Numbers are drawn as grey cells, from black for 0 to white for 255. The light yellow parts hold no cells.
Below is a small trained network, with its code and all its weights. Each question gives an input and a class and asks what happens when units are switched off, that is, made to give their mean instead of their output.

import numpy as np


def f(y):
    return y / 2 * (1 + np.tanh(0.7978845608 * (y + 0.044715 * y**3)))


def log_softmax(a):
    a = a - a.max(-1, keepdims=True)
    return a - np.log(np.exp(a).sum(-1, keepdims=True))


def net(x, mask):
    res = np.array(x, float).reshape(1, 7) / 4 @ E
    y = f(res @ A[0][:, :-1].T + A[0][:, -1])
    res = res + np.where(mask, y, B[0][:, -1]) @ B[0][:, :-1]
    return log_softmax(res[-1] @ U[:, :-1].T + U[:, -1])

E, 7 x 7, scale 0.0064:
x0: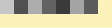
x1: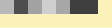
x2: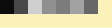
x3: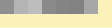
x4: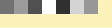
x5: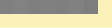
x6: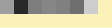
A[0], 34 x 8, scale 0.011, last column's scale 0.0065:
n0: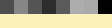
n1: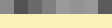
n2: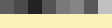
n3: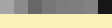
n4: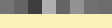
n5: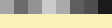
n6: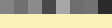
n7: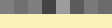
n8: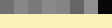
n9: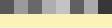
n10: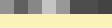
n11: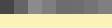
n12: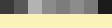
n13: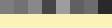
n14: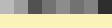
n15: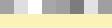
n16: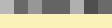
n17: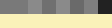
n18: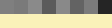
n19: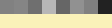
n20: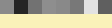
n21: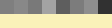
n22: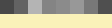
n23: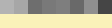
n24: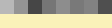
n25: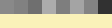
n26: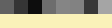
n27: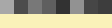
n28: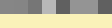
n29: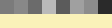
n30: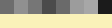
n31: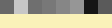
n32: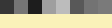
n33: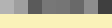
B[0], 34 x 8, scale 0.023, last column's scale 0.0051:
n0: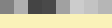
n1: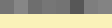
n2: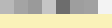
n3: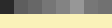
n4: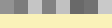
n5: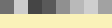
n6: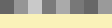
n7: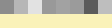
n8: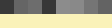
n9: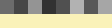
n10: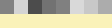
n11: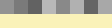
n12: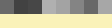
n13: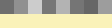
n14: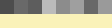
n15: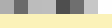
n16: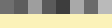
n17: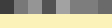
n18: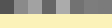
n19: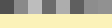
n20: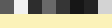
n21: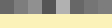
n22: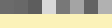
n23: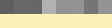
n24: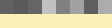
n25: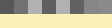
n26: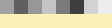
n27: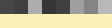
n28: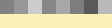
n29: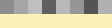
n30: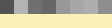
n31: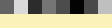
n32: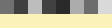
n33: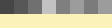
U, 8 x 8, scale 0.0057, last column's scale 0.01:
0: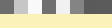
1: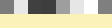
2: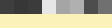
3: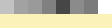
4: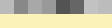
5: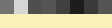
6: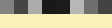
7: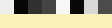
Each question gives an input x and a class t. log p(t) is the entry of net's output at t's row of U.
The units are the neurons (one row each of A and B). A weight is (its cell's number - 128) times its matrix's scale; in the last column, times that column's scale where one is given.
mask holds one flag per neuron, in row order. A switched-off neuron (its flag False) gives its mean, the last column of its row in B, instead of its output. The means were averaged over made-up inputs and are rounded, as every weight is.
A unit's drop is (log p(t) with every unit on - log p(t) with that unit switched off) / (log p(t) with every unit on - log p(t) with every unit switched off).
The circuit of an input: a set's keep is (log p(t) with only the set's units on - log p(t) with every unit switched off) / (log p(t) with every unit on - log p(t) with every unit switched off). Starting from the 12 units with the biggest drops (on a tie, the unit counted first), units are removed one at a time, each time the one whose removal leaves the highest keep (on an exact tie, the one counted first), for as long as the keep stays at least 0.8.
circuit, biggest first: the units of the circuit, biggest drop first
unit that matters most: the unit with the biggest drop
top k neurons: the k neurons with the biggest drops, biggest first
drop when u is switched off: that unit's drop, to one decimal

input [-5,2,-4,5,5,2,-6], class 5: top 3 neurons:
n31; n2; n26
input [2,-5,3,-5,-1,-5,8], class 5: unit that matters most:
n20
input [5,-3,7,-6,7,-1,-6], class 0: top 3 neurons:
n4; n29; n28
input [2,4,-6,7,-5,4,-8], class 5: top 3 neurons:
n31; n2; n26
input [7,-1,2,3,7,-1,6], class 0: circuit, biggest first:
n28; n29
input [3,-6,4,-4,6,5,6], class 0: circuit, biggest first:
n4; n29
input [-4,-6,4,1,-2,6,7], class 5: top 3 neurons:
n20; n10; n5
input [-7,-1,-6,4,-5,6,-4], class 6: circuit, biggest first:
n9; n32
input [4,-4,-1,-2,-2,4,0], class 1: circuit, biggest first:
n15; n32
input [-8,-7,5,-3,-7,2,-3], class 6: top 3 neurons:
n32; n9; n4
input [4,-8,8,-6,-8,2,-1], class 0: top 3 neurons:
n7; n13; n6
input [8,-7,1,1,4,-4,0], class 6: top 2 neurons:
n27; n16
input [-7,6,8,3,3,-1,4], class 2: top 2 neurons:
n12; n22
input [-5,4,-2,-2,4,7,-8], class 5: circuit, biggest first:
n31
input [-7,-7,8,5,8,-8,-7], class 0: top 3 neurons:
n29; n28; n19
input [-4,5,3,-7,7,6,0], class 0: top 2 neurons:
n4; n29
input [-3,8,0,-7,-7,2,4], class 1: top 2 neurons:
n10; n5
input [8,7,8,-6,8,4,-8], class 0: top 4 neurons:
n4; n29; n19; n28
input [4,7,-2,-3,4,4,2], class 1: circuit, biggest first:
n10; n5
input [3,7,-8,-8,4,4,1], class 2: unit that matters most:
n24
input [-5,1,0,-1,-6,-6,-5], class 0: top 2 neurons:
n7; n20
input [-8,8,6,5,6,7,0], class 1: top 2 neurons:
n10; n5
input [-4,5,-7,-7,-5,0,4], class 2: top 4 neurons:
n24; n14; n33; n15
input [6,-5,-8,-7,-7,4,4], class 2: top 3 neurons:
n24; n14; n33
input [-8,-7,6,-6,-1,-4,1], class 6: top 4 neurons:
n32; n9; n10; n5
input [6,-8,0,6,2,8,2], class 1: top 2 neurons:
n0; n30
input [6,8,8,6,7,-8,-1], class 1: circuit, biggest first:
n5
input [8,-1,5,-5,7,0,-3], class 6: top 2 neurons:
n27; n16
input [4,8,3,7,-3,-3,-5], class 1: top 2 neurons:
n5; n10
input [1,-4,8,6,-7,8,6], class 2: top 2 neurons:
n22; n12
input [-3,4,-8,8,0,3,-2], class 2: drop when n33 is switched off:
0.1
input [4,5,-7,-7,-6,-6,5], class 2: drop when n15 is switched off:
0.3
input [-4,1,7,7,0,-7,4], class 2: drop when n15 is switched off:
-0.1
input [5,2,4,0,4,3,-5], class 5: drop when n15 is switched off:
0.3
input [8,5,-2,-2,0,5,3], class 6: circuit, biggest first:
n27
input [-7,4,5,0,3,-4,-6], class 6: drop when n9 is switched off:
0.4
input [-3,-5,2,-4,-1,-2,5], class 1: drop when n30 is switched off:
0.3
